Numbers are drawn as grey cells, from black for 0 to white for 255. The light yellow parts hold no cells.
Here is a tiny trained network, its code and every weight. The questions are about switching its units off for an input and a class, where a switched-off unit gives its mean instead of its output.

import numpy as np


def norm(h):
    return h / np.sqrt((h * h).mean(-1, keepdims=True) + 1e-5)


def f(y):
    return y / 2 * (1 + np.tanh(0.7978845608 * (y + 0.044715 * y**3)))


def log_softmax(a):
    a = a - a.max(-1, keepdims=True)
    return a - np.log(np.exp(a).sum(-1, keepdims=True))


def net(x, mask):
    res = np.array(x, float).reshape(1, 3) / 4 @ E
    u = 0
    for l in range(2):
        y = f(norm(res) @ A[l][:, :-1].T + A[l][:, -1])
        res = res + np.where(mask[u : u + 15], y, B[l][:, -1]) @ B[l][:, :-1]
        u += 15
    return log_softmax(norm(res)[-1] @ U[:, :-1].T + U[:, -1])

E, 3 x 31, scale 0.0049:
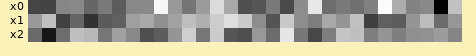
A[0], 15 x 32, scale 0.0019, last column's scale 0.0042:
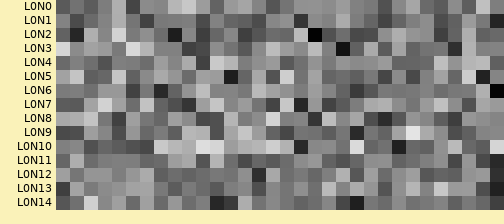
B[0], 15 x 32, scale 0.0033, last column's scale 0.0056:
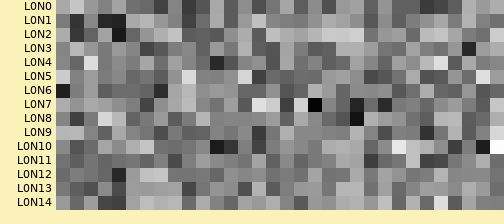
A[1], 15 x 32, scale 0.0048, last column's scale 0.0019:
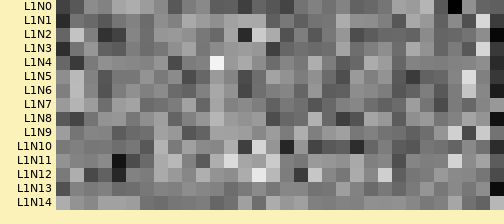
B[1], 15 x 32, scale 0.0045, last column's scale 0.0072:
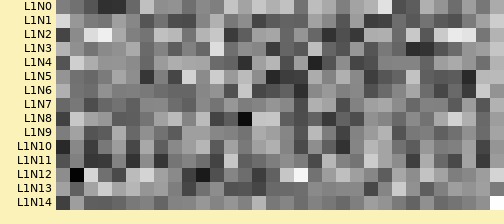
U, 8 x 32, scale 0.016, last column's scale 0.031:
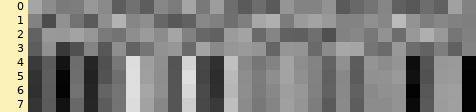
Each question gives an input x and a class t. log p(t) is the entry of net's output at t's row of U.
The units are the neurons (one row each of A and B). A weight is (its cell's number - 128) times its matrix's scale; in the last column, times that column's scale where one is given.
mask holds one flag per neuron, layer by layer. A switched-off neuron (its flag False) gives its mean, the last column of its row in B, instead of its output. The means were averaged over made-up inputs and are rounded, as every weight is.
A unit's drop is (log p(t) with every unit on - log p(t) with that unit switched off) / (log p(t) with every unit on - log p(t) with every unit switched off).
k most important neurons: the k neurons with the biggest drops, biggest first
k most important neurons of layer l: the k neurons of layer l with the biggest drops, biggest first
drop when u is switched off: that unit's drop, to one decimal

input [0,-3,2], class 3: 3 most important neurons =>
(L0N10; L1N9; L1N12)
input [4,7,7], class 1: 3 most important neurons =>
(L1N12; L0N10; L0N8)
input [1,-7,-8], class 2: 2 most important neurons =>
(L0N10; L1N2)
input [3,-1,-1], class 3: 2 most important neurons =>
(L0N9; L1N7)
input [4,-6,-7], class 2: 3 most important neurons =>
(L0N10; L1N2; L1N12)
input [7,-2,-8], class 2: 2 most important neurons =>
(L1N2; L0N3)
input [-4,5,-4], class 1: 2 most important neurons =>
(L1N12; L0N7)
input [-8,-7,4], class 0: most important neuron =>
(L0N10)
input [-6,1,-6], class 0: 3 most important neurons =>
(L1N5; L0N7; L1N6)
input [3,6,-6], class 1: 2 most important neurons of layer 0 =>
(L0N7; L0N10)
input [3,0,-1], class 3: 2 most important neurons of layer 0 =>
(L0N9; L0N0)
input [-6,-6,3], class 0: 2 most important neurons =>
(L0N10; L1N5)
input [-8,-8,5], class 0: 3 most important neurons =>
(L0N10; L1N5; L1N12)
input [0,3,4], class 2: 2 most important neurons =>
(L0N2; L0N9)
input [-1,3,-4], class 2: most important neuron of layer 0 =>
(L0N2)
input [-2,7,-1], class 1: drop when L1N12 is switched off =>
0.3
